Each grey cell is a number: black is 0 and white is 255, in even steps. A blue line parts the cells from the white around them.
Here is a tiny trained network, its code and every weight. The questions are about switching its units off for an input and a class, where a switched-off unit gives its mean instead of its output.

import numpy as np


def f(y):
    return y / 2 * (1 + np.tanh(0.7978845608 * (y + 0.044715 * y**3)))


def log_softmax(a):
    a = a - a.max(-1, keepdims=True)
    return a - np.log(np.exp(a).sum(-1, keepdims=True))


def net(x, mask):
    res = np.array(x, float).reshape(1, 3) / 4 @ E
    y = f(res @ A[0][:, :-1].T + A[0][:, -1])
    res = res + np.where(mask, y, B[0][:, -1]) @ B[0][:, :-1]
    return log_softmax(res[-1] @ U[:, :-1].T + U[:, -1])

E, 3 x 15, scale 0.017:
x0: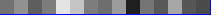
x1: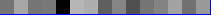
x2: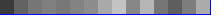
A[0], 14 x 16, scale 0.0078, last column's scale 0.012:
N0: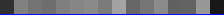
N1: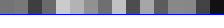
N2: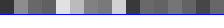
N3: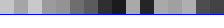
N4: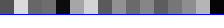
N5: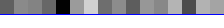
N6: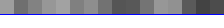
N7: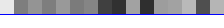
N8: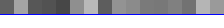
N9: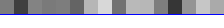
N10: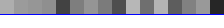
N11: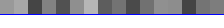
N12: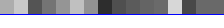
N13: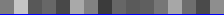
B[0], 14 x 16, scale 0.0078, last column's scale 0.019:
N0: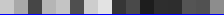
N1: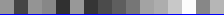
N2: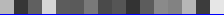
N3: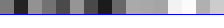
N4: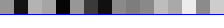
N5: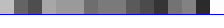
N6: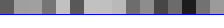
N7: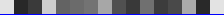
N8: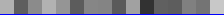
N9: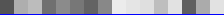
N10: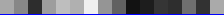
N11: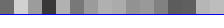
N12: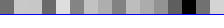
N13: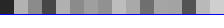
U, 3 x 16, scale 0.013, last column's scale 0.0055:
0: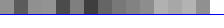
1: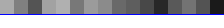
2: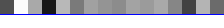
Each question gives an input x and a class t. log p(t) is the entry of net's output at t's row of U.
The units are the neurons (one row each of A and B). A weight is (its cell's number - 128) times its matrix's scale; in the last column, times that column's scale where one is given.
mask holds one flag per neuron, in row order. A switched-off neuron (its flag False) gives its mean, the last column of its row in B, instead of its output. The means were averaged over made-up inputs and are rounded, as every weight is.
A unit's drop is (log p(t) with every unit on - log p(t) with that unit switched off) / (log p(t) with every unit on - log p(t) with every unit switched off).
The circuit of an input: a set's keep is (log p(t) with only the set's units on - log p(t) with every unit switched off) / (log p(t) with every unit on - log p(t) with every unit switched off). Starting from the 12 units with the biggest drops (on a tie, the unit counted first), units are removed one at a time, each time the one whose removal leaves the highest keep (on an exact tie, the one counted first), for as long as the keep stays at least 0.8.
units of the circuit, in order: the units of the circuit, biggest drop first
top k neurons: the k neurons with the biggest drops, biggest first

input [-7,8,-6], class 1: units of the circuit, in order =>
N10
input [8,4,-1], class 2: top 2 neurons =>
N12, N13
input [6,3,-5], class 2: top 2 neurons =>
N12, N13
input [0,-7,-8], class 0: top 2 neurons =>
N3, N5
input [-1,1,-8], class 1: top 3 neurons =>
N7, N4, N9
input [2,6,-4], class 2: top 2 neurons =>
N13, N12
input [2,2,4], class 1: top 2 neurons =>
N3, N9
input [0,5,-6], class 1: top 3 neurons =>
N7, N9, N5
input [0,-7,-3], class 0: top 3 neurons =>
N3, N5, N10
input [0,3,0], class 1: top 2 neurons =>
N9, N3
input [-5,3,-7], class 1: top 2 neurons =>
N10, N7
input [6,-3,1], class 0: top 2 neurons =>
N1, N5
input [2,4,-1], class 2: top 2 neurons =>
N7, N13
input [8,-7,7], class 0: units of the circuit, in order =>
N1
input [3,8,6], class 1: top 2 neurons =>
N5, N0
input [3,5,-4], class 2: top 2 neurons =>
N13, N12
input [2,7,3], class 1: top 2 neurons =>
N5, N3
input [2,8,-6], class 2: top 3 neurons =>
N13, N12, N11
